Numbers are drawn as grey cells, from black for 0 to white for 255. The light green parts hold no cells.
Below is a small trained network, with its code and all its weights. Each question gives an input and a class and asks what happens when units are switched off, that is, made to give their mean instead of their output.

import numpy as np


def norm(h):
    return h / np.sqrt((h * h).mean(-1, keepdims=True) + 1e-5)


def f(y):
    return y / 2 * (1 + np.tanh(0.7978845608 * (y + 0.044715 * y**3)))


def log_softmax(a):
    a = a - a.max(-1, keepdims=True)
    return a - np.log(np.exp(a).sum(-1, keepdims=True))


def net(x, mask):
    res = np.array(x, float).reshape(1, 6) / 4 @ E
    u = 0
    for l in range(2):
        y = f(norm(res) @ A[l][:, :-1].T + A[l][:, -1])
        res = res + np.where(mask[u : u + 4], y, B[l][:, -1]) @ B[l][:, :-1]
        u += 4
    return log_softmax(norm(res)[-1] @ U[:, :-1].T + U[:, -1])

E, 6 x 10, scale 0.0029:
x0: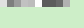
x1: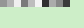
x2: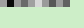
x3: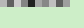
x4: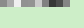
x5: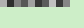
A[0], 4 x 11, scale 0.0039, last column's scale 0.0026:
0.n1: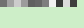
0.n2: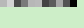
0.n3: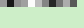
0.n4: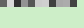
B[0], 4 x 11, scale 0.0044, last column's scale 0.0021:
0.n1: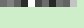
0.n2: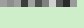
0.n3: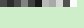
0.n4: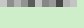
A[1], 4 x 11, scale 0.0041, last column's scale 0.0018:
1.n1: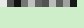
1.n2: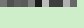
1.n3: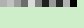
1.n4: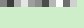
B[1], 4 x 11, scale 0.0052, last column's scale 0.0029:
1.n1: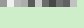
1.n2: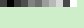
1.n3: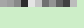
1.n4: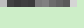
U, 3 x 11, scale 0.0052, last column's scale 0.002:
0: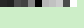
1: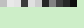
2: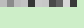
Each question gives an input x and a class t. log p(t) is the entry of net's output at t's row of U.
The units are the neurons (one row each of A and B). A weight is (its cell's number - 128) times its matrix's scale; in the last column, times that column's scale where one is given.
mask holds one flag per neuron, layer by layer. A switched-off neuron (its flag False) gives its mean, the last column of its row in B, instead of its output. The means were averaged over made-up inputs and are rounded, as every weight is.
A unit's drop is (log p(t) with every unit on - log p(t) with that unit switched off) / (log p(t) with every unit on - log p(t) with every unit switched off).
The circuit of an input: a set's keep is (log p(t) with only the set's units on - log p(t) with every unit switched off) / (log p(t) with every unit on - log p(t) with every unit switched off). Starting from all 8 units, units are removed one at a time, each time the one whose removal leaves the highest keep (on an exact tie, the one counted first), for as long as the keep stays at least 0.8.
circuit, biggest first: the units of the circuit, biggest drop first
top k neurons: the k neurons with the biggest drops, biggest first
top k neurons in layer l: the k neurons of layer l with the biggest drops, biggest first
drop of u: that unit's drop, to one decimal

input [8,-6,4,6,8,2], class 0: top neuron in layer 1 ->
(1.n1)
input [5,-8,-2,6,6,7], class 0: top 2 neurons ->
(1.n2, 0.n1)
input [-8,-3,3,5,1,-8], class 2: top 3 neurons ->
(0.n4, 0.n3, 1.n2)
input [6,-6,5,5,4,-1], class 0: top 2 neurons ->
(0.n3, 1.n1)
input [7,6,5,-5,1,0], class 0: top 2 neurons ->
(0.n3, 1.n4)
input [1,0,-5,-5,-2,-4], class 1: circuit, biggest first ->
(0.n3, 0.n4)
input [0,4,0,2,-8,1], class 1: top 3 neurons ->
(0.n3, 1.n1, 1.n2)
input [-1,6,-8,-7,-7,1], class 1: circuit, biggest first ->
(0.n3, 1.n2)
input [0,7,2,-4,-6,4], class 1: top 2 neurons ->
(1.n2, 1.n1)
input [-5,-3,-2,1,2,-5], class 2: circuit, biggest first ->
(0.n4, 0.n3)
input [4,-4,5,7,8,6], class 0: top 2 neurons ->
(0.n3, 0.n4)
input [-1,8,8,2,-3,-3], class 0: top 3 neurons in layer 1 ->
(1.n1, 1.n4, 1.n3)
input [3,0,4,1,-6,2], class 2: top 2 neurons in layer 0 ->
(0.n1, 0.n2)
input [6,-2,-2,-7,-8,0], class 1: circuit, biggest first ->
(1.n1)
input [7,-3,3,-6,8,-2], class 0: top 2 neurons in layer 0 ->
(0.n3, 0.n2)
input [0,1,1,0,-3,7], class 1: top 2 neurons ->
(1.n1, 0.n3)
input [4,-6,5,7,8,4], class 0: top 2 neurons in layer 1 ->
(1.n2, 1.n1)
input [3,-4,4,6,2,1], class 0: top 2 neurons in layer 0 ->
(0.n3, 0.n4)
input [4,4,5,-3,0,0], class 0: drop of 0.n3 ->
1.0
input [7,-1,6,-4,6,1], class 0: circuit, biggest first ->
(0.n3)
